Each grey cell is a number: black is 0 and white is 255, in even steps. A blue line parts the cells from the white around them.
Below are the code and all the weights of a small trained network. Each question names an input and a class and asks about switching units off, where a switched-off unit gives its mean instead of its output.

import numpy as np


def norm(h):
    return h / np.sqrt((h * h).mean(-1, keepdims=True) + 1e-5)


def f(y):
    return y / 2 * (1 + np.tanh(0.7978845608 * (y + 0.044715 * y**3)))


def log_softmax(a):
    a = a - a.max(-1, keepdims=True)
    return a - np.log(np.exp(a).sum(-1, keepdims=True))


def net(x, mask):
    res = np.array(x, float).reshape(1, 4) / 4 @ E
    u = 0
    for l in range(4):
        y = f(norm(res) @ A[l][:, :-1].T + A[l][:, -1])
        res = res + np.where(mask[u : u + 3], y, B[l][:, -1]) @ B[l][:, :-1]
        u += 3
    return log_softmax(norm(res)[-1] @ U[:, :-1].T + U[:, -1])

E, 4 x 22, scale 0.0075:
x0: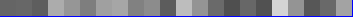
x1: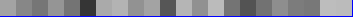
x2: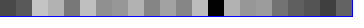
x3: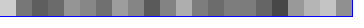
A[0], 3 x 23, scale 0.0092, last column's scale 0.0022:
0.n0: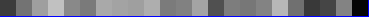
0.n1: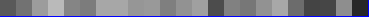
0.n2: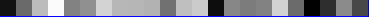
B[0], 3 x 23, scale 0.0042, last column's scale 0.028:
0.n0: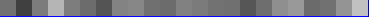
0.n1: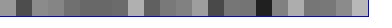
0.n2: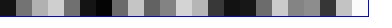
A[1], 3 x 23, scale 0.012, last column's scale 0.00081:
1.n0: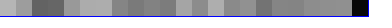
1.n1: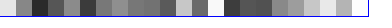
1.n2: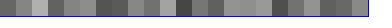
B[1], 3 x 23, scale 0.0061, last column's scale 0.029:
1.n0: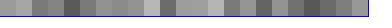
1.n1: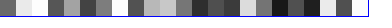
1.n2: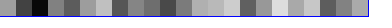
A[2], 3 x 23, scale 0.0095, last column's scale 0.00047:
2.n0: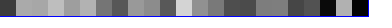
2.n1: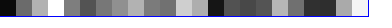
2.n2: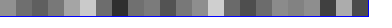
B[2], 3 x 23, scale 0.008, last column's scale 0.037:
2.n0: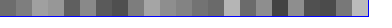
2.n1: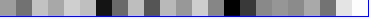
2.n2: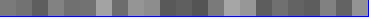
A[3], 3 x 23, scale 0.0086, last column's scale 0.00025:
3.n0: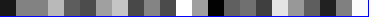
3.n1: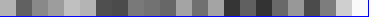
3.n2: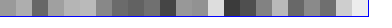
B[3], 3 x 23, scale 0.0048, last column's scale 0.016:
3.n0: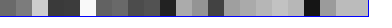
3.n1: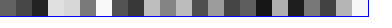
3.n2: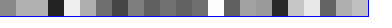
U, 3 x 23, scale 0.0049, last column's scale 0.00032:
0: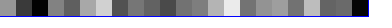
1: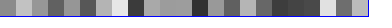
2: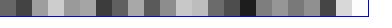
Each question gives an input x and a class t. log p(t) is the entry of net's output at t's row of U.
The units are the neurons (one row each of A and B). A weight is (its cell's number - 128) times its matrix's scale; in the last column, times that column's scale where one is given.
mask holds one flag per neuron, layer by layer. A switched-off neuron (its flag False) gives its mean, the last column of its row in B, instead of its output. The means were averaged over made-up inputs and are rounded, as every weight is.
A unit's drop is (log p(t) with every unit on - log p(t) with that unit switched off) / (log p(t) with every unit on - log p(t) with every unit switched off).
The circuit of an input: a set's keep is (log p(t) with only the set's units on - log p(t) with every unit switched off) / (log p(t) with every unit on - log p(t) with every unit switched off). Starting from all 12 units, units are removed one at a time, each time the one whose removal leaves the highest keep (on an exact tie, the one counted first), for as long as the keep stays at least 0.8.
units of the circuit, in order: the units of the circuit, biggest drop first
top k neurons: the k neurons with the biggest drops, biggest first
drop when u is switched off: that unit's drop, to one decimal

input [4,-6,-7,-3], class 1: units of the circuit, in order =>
(0.n2, 2.n1)
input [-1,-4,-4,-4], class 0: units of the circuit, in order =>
(0.n2, 1.n1, 2.n1)
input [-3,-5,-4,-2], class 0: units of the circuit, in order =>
(0.n2, 1.n1, 2.n1)
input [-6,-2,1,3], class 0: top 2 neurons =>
(0.n2, 2.n1)
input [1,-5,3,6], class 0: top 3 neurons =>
(0.n2, 1.n1, 2.n1)
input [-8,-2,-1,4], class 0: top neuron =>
(1.n2)
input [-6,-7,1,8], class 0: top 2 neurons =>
(2.n1, 1.n1)
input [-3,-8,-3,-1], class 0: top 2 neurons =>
(0.n2, 2.n1)
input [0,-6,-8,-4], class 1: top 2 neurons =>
(0.n2, 2.n1)
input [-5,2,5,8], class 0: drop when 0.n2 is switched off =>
0.8
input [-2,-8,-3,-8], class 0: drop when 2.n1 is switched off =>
0.1
